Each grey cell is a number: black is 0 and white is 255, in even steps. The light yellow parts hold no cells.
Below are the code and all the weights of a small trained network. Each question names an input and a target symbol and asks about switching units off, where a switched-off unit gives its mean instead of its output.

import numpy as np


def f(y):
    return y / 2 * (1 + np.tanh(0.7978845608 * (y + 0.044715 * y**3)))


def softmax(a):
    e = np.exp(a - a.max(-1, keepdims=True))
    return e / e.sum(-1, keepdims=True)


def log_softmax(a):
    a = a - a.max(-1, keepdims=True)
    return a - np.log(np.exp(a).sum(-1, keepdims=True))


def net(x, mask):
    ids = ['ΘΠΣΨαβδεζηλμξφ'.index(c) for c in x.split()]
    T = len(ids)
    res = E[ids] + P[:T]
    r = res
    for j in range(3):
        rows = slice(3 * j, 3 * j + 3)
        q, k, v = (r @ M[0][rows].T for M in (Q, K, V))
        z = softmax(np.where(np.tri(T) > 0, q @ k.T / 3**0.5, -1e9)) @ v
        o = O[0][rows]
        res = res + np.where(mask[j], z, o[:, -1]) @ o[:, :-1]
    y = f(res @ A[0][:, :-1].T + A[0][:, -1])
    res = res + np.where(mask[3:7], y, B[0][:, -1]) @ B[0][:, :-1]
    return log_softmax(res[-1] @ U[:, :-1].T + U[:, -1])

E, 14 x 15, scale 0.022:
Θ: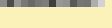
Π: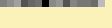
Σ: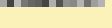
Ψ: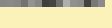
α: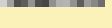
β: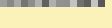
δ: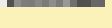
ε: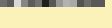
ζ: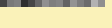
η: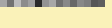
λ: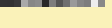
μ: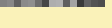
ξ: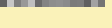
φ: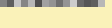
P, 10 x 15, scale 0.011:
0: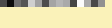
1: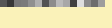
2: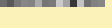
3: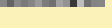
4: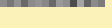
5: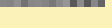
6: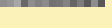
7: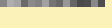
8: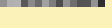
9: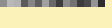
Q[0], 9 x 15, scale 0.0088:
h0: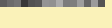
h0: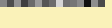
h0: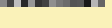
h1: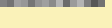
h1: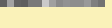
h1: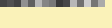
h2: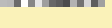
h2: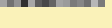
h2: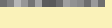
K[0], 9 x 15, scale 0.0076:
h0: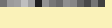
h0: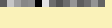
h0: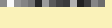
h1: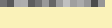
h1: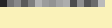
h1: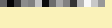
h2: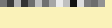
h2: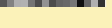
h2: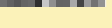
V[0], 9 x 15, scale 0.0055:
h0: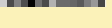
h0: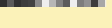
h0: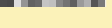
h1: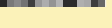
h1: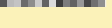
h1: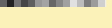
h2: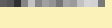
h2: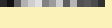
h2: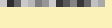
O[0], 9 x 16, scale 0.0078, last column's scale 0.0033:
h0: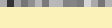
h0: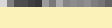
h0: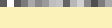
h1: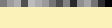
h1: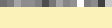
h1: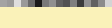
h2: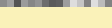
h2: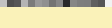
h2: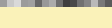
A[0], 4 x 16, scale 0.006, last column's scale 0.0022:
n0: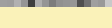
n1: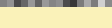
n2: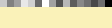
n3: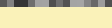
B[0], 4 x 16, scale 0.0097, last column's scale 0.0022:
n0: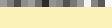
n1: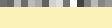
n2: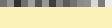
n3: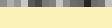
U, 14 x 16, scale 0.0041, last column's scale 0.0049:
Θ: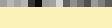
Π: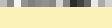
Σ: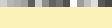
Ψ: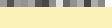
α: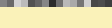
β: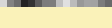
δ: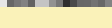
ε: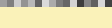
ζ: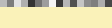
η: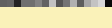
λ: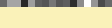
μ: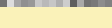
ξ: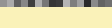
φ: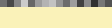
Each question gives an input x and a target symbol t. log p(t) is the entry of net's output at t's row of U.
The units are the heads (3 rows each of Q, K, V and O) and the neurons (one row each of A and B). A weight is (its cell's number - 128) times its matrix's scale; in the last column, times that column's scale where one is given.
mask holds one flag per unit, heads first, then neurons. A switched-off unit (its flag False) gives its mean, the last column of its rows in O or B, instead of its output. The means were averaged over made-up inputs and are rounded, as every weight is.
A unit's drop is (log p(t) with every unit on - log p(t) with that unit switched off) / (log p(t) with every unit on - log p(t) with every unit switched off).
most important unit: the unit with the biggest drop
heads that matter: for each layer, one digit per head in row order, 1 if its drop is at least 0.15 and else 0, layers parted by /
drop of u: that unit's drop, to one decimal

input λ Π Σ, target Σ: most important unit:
h2
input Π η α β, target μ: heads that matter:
110
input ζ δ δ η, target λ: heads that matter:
011
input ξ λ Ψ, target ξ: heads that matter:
100
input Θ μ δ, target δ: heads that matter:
001
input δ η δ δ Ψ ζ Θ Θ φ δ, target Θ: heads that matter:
111
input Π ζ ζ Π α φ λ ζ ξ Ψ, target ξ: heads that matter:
110
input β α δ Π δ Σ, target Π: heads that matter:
101
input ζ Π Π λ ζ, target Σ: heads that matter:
011
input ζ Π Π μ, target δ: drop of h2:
0.5
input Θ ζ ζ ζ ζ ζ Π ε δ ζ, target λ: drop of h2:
0.2
